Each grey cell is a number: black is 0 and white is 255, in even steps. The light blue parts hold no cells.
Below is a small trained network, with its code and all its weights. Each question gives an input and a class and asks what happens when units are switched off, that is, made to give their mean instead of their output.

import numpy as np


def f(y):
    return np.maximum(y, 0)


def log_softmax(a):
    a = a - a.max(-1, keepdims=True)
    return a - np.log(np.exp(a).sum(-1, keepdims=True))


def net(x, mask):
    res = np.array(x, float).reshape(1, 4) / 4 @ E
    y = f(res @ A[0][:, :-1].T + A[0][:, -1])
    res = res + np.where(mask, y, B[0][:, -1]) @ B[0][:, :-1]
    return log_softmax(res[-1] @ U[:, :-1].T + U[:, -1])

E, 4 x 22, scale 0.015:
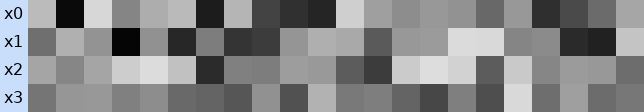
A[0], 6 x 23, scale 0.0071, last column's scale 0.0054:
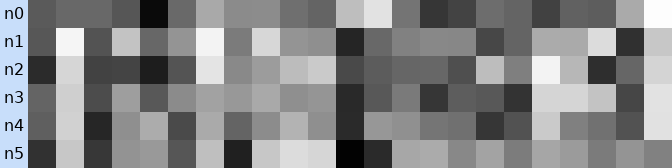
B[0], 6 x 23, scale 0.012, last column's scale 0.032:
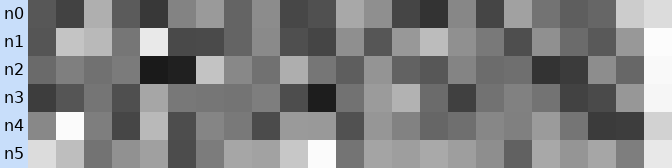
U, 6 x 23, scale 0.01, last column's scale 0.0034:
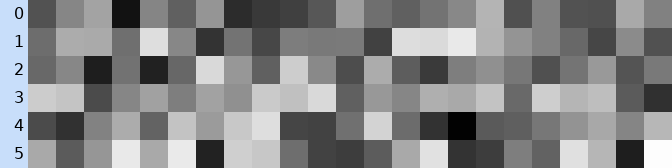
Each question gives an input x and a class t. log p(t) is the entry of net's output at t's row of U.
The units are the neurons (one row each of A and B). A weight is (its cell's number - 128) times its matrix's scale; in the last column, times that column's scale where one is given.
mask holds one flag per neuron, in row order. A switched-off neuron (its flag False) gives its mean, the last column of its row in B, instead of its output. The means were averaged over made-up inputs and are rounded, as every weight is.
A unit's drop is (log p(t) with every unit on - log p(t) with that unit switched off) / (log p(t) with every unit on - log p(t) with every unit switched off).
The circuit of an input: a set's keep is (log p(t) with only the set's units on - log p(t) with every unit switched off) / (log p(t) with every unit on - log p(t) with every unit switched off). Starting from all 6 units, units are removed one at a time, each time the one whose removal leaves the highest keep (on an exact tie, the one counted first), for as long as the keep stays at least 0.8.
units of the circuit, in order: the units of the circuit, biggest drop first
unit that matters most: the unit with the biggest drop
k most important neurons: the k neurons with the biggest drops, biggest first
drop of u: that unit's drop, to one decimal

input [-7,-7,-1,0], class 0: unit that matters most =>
n1
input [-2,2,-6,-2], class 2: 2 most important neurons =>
n2, n1
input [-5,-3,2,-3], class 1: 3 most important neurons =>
n1, n5, n0
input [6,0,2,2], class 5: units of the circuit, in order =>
n1, n2, n4, n3
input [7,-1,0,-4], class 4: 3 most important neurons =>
n1, n4, n5
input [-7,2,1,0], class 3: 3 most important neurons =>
n5, n1, n0
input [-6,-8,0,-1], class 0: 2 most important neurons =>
n3, n2
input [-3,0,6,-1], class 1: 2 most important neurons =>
n1, n2
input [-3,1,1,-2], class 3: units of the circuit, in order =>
n5, n0
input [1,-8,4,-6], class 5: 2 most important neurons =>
n4, n0
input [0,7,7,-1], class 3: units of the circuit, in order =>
n1, n3
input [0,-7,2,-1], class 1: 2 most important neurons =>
n0, n2
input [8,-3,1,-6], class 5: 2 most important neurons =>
n2, n0
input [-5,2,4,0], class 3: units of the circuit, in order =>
n5
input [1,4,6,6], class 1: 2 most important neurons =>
n2, n5
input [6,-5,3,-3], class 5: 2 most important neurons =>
n0, n2
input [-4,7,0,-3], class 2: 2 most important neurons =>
n2, n1
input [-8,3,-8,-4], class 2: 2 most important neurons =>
n2, n5
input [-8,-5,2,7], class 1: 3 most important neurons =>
n1, n5, n0
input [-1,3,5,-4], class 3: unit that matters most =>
n1
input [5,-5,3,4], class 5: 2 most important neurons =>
n0, n2
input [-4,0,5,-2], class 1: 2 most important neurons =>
n1, n3
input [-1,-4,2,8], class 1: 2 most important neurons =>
n0, n2
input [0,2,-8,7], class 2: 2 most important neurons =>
n1, n2
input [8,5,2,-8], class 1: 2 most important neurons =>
n0, n2
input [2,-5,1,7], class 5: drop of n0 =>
0.5
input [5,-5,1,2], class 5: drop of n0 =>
0.4
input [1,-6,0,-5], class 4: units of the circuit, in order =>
n4
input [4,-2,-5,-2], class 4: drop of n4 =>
0.1
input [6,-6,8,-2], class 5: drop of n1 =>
0.0
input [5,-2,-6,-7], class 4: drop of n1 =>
0.4
